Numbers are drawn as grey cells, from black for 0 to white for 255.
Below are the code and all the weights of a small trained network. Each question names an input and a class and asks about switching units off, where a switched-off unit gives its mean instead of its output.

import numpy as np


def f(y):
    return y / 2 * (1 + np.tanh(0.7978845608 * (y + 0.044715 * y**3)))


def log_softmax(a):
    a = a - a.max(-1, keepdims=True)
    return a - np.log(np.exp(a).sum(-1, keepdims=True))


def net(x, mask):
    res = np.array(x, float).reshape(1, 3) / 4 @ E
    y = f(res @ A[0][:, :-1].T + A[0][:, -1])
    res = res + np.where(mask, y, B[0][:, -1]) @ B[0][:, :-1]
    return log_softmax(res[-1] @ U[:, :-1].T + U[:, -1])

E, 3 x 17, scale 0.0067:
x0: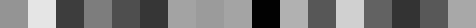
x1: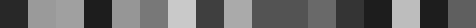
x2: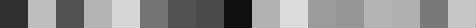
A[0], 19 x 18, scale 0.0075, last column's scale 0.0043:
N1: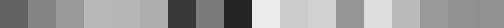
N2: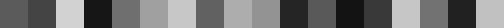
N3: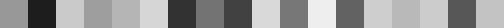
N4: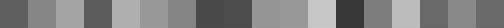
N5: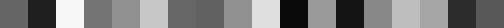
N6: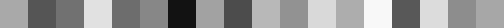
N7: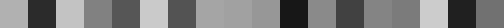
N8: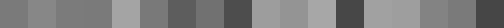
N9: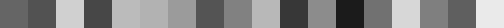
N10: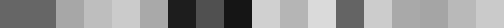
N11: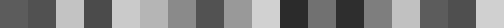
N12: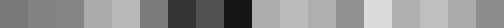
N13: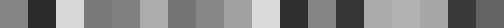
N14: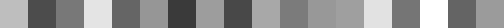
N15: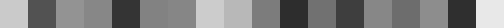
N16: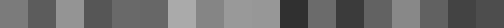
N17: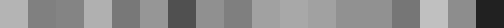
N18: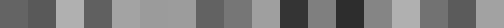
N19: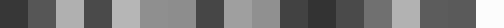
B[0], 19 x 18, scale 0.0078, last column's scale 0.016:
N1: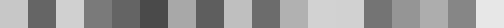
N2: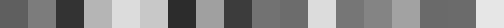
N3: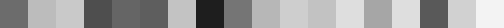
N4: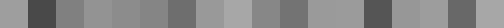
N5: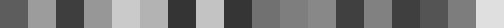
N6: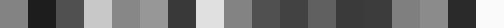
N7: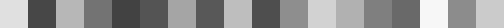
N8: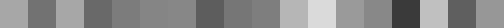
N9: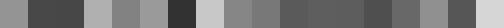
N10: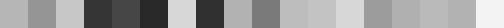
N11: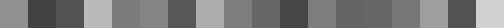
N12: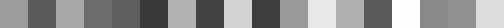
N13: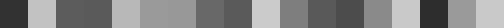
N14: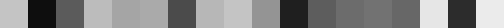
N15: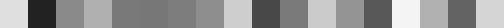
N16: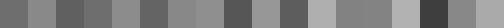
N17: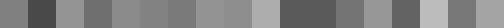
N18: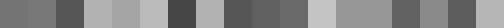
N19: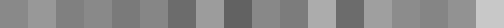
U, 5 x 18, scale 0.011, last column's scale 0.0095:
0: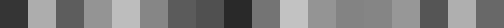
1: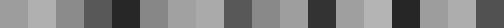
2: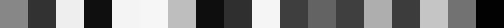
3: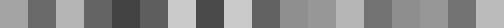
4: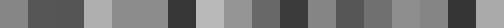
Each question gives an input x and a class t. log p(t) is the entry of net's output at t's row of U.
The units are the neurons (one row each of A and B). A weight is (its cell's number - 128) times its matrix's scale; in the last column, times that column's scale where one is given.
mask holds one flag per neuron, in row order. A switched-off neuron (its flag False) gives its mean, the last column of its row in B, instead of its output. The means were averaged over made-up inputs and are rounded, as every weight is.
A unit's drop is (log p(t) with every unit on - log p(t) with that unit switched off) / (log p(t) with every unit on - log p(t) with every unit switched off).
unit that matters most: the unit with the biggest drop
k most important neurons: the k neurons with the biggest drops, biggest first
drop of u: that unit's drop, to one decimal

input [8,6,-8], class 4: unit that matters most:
N2
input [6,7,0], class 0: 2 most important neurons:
N14, N6
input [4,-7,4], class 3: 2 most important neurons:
N12, N10
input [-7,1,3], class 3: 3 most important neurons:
N10, N3, N1
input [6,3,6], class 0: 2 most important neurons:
N10, N1
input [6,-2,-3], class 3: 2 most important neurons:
N6, N2
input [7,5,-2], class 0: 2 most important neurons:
N14, N6
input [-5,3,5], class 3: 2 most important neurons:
N10, N1
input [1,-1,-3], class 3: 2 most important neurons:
N6, N5
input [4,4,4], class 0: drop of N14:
0.3
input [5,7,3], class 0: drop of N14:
0.4
